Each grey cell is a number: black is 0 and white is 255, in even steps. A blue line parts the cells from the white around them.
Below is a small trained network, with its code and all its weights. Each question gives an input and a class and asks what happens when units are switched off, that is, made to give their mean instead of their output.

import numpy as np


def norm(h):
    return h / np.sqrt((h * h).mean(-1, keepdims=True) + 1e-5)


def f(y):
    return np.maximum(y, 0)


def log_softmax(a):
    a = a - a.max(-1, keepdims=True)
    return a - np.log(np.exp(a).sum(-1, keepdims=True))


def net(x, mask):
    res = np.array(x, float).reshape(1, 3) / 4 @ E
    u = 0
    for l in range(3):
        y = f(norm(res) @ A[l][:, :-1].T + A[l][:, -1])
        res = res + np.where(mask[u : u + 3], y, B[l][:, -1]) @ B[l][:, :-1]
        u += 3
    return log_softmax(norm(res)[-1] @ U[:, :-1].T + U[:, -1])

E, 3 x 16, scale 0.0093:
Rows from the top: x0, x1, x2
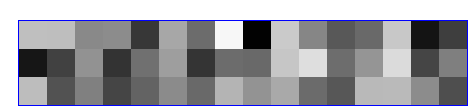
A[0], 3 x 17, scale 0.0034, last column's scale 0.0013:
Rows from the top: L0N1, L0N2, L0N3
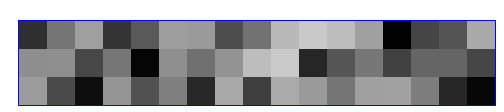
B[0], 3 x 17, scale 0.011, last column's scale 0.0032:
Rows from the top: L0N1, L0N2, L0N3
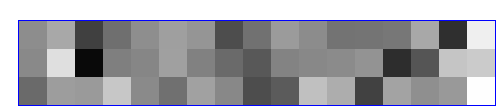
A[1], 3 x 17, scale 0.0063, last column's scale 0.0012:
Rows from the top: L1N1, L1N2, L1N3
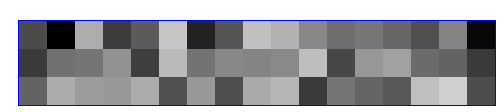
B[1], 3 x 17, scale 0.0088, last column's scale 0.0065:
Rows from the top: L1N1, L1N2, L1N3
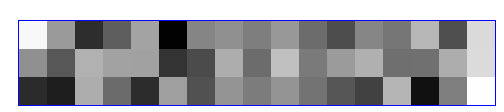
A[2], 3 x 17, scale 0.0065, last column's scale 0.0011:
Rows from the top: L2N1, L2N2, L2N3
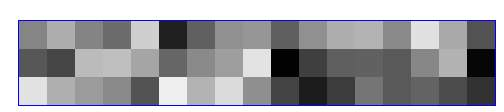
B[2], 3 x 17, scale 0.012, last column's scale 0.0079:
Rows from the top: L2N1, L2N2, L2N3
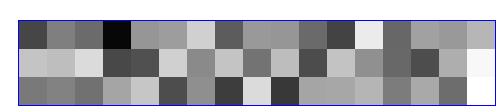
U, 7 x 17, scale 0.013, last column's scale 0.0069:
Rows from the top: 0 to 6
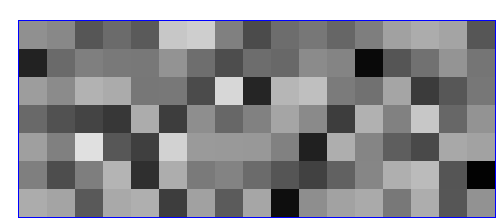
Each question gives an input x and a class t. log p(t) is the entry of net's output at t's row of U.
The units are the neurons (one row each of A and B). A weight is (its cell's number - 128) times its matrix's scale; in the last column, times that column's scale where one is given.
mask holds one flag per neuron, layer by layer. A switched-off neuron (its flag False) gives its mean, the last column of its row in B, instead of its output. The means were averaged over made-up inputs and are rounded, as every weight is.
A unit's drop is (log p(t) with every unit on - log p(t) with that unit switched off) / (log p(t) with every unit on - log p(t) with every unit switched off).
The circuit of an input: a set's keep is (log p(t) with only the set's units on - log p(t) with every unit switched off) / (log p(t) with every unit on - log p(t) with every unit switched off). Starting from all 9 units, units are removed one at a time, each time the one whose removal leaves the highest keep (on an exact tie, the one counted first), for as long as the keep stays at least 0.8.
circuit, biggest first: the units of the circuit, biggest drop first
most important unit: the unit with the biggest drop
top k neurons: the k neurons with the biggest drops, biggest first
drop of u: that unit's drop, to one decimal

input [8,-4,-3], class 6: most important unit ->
L2N3
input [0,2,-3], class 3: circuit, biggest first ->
L2N2, L1N3, L2N3
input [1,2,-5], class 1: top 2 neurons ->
L1N1, L2N2
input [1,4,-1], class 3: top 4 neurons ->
L1N3, L2N2, L1N2, L0N2
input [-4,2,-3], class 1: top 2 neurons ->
L0N1, L1N3
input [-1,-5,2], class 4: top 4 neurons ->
L2N2, L0N1, L1N1, L1N3
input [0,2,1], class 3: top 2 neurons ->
L1N3, L2N2
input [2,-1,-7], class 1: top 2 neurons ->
L2N2, L1N2
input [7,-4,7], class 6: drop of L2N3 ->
0.4
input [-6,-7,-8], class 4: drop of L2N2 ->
0.1
